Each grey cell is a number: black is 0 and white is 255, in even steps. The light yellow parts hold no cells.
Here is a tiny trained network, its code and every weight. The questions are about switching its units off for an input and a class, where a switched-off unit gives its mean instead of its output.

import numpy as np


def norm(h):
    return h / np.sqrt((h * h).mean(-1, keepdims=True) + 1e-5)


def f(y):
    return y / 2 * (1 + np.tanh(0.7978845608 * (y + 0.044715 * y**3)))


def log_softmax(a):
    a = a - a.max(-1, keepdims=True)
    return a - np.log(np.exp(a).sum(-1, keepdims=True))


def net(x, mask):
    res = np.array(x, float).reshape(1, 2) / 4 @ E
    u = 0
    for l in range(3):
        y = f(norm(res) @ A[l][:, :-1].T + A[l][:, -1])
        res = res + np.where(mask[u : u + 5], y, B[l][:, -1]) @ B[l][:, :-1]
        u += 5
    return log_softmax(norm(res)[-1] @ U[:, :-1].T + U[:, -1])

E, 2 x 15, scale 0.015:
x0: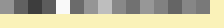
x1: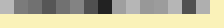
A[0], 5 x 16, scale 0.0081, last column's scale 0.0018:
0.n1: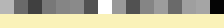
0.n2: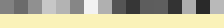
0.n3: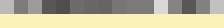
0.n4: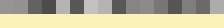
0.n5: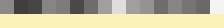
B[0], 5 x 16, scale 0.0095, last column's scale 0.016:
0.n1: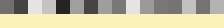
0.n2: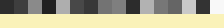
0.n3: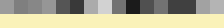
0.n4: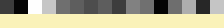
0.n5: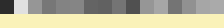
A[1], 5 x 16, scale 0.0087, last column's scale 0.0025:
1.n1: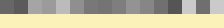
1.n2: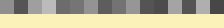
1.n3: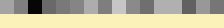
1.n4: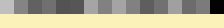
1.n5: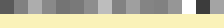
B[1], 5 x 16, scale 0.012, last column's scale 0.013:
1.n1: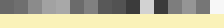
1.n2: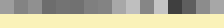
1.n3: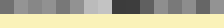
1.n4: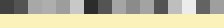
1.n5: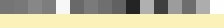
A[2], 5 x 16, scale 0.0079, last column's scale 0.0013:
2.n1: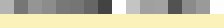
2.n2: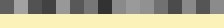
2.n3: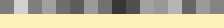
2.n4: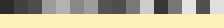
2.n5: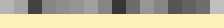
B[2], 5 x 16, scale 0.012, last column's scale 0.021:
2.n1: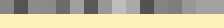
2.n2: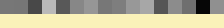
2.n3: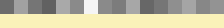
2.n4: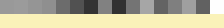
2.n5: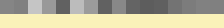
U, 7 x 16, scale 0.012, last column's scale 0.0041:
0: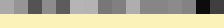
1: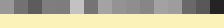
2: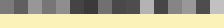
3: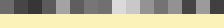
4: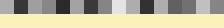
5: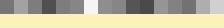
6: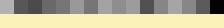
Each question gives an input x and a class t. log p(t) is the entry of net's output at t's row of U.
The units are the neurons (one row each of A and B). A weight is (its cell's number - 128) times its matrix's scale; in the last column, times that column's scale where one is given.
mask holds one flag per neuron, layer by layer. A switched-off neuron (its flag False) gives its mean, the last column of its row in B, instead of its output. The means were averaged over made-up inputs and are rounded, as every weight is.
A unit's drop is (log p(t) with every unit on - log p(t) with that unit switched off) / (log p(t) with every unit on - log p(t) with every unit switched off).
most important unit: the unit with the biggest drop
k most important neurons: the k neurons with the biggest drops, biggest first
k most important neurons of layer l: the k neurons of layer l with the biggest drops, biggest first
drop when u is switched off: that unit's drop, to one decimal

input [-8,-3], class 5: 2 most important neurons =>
[0.n2, 0.n4]
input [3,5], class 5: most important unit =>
0.n2
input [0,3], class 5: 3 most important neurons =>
[0.n1, 0.n4, 2.n4]
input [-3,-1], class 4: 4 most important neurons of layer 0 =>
[0.n2, 0.n4, 0.n5, 0.n1]
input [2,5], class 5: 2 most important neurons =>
[0.n4, 0.n2]
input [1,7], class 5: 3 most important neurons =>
[0.n4, 0.n1, 1.n3]
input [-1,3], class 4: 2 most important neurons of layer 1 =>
[1.n1, 1.n5]
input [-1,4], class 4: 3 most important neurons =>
[1.n1, 1.n5, 0.n2]
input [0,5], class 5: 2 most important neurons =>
[0.n1, 0.n4]
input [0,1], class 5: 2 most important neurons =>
[0.n1, 2.n4]
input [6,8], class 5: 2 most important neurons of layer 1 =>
[1.n3, 1.n1]
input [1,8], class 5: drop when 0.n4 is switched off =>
1.0
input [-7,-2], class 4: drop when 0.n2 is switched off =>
1.3
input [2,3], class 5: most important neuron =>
[0.n2]
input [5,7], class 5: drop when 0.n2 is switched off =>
0.9
